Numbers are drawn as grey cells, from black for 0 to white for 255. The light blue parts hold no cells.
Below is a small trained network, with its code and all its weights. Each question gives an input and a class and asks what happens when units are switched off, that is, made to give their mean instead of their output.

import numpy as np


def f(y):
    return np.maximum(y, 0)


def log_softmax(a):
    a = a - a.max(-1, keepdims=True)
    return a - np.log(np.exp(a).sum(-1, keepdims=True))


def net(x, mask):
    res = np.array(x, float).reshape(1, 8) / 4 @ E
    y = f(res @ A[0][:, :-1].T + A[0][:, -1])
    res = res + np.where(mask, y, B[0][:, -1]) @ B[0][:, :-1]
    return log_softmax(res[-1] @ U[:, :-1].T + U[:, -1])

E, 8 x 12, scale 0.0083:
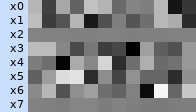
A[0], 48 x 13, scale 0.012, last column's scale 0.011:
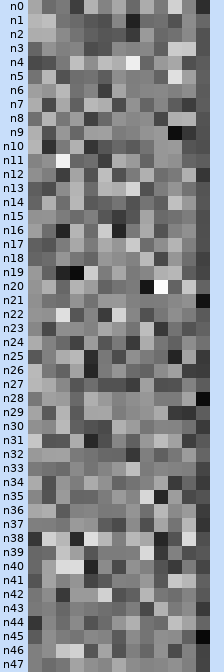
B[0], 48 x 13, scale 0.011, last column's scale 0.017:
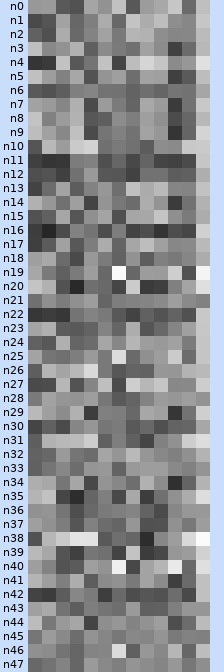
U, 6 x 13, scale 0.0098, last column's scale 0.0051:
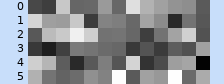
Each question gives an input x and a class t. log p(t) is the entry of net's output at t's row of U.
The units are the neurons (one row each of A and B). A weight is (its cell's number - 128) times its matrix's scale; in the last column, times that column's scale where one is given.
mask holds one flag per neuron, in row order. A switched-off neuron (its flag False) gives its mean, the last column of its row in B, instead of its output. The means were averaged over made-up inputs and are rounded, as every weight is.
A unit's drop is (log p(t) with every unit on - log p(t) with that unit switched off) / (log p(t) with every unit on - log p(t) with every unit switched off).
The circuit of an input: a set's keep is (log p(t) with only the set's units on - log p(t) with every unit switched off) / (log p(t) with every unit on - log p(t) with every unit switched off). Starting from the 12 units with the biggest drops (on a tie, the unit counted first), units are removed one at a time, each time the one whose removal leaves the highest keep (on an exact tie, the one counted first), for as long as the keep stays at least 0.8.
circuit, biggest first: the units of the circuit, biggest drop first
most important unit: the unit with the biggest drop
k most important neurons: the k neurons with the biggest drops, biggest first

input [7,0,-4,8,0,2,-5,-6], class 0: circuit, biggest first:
(n27)
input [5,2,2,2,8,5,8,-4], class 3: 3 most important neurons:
(n16 n42 n12)
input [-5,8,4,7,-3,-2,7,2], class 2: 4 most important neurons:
(n31 n10 n26 n4)
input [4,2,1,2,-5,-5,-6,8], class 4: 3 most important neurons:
(n35 n16 n23)
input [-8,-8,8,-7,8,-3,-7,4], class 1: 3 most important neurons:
(n44 n5 n41)
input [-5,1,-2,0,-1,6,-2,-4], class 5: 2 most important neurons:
(n40 n25)
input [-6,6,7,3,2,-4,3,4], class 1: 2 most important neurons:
(n38 n5)
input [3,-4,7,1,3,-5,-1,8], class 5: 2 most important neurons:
(n19 n31)
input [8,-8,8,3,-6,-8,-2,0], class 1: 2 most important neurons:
(n29 n9)
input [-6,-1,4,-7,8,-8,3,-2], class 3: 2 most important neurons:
(n16 n42)
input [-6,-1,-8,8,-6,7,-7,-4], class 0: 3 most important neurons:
(n27 n1 n2)
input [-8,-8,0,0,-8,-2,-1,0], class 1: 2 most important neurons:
(n5 n3)
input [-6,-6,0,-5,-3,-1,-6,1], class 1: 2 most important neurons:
(n44 n41)
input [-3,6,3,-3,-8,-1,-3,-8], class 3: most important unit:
n11
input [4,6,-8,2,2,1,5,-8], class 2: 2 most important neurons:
(n31 n10)
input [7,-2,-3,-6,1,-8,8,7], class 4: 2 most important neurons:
(n20 n40)
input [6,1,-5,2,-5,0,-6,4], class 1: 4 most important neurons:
(n29 n9 n20 n7)
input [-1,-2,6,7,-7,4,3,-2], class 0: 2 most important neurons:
(n1 n27)
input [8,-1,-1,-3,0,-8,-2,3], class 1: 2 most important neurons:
(n29 n9)
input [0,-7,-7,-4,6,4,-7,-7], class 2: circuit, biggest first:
(n38)
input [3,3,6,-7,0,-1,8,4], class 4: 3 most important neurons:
(n20 n43 n27)
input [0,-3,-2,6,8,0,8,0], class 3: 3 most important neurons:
(n16 n42 n12)
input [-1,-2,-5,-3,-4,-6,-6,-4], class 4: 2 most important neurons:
(n35 n40)
